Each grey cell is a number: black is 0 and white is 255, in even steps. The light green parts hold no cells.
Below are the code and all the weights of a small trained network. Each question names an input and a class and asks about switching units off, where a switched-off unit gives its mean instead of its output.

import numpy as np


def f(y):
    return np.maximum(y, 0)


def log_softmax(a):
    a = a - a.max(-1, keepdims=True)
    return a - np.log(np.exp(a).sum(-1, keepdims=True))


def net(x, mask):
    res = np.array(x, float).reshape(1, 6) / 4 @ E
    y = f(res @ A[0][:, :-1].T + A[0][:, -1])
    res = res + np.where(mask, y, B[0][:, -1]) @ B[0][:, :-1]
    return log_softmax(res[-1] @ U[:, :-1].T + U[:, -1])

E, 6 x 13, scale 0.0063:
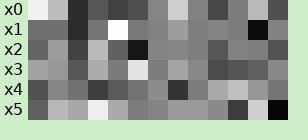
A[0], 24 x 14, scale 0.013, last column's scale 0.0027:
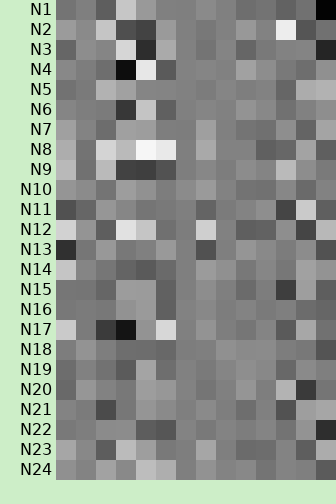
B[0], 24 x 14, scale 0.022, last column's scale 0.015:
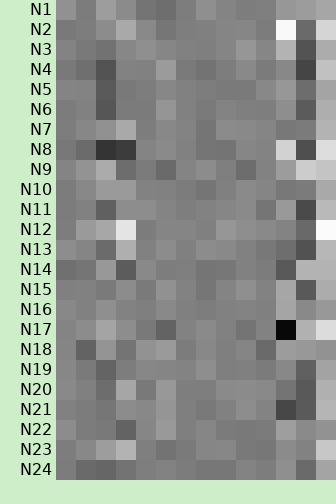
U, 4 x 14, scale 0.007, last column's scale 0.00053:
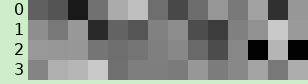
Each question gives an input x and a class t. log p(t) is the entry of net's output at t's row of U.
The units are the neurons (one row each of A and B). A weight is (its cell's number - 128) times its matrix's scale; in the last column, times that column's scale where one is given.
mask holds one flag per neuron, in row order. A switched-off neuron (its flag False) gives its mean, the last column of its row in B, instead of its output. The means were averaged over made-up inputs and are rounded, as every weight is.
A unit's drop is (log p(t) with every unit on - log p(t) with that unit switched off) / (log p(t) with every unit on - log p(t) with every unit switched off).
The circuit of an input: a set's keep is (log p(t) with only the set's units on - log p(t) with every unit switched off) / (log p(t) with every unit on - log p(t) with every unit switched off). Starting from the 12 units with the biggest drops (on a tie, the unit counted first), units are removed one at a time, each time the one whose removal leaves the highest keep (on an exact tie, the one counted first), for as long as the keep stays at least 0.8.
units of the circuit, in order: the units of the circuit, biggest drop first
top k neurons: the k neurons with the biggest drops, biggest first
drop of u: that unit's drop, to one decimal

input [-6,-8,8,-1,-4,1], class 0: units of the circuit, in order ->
N12
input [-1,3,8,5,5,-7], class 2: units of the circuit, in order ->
N17, N2
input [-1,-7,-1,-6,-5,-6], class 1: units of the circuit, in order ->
N12, N9
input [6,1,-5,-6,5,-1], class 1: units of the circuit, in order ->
N9, N12
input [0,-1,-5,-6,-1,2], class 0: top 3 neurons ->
N12, N17, N23
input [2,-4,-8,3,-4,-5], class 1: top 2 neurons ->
N8, N12
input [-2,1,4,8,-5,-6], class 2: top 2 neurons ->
N17, N2
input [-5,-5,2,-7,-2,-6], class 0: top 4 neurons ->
N12, N11, N17, N23
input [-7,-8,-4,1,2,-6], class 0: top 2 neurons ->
N12, N11
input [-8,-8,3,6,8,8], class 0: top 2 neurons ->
N12, N3
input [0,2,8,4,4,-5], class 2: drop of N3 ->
0.1
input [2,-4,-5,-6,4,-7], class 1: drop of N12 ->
0.2
